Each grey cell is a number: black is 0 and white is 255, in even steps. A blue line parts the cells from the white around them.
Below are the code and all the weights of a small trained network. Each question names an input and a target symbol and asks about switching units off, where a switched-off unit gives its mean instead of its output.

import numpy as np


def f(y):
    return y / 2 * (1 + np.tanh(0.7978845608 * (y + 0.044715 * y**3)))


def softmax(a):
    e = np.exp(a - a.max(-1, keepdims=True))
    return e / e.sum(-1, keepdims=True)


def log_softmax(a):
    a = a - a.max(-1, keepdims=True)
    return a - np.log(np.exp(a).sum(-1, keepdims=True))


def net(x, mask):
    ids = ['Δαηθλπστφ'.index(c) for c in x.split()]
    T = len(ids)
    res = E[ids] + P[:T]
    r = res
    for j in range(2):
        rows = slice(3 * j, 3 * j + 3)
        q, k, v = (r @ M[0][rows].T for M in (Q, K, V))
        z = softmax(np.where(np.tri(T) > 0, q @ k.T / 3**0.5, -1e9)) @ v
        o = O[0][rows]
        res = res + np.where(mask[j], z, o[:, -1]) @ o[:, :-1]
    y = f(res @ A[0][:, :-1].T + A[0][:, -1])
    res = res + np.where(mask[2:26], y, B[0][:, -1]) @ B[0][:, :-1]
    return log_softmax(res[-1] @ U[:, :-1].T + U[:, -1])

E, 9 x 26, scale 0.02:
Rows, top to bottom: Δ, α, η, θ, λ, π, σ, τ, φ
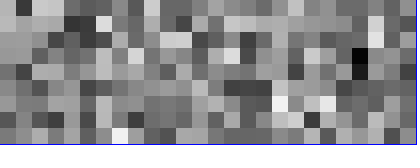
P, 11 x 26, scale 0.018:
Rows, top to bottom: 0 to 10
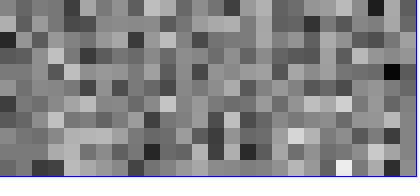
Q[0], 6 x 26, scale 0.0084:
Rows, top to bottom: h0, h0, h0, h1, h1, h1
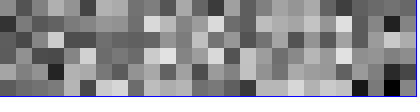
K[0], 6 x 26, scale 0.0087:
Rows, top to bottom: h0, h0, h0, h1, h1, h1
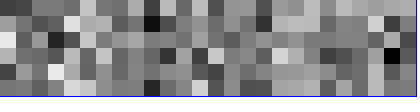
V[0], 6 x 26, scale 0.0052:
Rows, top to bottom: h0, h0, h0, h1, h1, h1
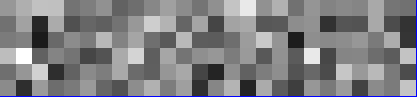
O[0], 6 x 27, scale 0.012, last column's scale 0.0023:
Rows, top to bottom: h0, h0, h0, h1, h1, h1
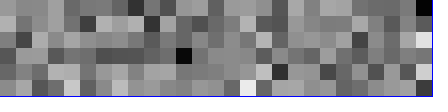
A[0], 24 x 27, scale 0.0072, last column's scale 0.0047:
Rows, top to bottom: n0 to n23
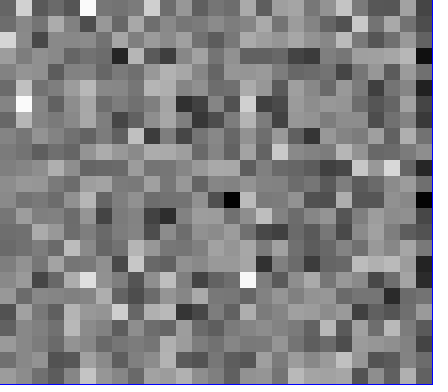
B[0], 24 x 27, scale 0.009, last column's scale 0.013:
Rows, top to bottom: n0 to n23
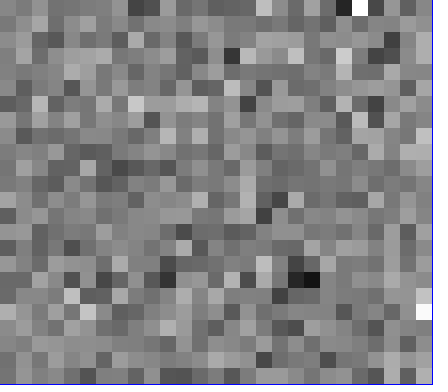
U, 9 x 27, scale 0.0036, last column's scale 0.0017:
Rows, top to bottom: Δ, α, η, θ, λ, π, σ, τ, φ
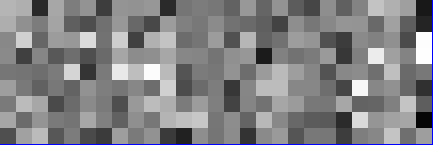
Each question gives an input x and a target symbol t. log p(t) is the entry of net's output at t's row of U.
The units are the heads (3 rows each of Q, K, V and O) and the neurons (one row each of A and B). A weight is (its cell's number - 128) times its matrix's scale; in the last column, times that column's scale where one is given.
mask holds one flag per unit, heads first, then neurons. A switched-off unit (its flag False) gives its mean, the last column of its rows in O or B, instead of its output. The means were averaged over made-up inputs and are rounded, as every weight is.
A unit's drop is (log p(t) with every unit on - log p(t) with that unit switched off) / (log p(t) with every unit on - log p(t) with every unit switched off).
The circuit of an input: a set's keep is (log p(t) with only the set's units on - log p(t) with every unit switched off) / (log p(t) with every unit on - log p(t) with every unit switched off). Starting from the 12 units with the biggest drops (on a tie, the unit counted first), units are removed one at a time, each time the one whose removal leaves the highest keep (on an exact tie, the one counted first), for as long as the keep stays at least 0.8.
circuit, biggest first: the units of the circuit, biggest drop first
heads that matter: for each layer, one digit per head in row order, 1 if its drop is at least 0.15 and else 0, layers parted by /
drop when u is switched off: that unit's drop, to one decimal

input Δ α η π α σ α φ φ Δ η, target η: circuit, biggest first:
(h1; n19)
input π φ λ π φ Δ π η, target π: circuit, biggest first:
(h1; h0; n3; n8)
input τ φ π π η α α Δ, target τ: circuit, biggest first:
(h1)
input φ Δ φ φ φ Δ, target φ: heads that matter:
01
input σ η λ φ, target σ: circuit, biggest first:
(h1; n3)
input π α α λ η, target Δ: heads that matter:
01
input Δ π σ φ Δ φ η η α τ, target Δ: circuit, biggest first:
(h0; h1; n16)
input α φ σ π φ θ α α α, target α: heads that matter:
10
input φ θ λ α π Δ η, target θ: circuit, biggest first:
(h0; h1; n9)
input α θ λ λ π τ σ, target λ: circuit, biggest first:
(h1; n19; n23)
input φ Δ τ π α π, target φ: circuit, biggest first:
(h1; n19; h0)
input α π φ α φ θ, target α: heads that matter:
10
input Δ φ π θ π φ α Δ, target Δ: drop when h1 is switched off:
0.4
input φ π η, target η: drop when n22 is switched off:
0.1
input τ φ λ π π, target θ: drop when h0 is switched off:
0.4
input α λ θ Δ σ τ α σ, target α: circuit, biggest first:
(h0)
